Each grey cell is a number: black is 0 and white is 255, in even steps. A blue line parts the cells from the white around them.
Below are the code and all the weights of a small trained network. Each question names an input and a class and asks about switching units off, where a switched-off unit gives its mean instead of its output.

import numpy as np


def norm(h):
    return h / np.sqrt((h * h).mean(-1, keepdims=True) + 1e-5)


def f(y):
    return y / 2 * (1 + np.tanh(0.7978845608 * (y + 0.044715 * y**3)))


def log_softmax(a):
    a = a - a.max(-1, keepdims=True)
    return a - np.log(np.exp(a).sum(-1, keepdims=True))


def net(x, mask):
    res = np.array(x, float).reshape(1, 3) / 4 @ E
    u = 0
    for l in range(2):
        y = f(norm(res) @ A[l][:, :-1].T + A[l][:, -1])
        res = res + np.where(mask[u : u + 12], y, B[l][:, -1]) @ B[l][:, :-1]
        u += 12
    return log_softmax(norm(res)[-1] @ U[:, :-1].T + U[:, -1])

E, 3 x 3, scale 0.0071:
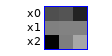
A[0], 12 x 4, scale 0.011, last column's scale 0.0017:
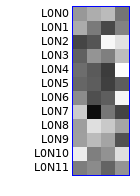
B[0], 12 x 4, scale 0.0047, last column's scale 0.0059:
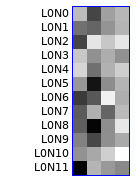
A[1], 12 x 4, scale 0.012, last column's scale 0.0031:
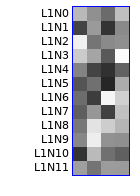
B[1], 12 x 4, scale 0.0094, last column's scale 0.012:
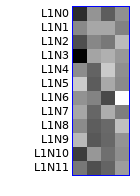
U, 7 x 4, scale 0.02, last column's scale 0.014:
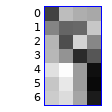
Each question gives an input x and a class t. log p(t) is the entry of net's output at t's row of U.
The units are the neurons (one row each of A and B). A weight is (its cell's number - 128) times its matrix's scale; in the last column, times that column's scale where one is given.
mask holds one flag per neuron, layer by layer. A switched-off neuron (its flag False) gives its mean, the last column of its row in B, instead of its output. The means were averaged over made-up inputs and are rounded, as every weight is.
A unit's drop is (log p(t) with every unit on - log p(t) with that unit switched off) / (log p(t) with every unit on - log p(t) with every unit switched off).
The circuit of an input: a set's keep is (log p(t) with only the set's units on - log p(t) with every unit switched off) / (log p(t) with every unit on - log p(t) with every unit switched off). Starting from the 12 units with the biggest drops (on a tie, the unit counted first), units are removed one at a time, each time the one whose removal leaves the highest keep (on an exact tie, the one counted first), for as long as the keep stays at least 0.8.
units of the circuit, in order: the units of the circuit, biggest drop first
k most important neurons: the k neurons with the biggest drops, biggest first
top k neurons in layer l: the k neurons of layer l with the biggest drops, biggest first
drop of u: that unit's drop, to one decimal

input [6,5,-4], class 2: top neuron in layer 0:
(L0N10)
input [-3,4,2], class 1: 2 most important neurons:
(L1N6, L0N8)
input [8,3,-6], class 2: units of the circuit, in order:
(L1N4, L1N6)
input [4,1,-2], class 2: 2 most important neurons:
(L0N2, L0N10)
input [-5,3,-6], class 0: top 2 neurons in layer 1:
(L1N3, L1N2)
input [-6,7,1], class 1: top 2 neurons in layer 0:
(L0N6, L0N4)
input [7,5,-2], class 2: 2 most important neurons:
(L1N4, L0N10)
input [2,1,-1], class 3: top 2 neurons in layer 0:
(L0N6, L0N8)
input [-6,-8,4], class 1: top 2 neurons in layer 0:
(L0N10, L0N4)
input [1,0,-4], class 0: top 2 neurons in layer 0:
(L0N2, L0N8)
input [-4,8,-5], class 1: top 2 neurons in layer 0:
(L0N8, L0N10)
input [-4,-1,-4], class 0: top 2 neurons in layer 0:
(L0N2, L0N6)
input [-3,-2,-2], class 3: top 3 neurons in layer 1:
(L1N6, L1N4, L1N3)
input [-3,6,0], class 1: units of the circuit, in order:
(L1N6)
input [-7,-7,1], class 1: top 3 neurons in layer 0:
(L0N6, L0N4, L0N8)
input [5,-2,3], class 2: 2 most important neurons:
(L0N10, L0N2)
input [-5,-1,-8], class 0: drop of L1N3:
1.2
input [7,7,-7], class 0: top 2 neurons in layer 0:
(L0N8, L0N4)
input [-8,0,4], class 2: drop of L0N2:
0.3
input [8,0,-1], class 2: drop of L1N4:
0.1
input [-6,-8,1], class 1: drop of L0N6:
0.2
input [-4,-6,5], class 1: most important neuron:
(L1N8)
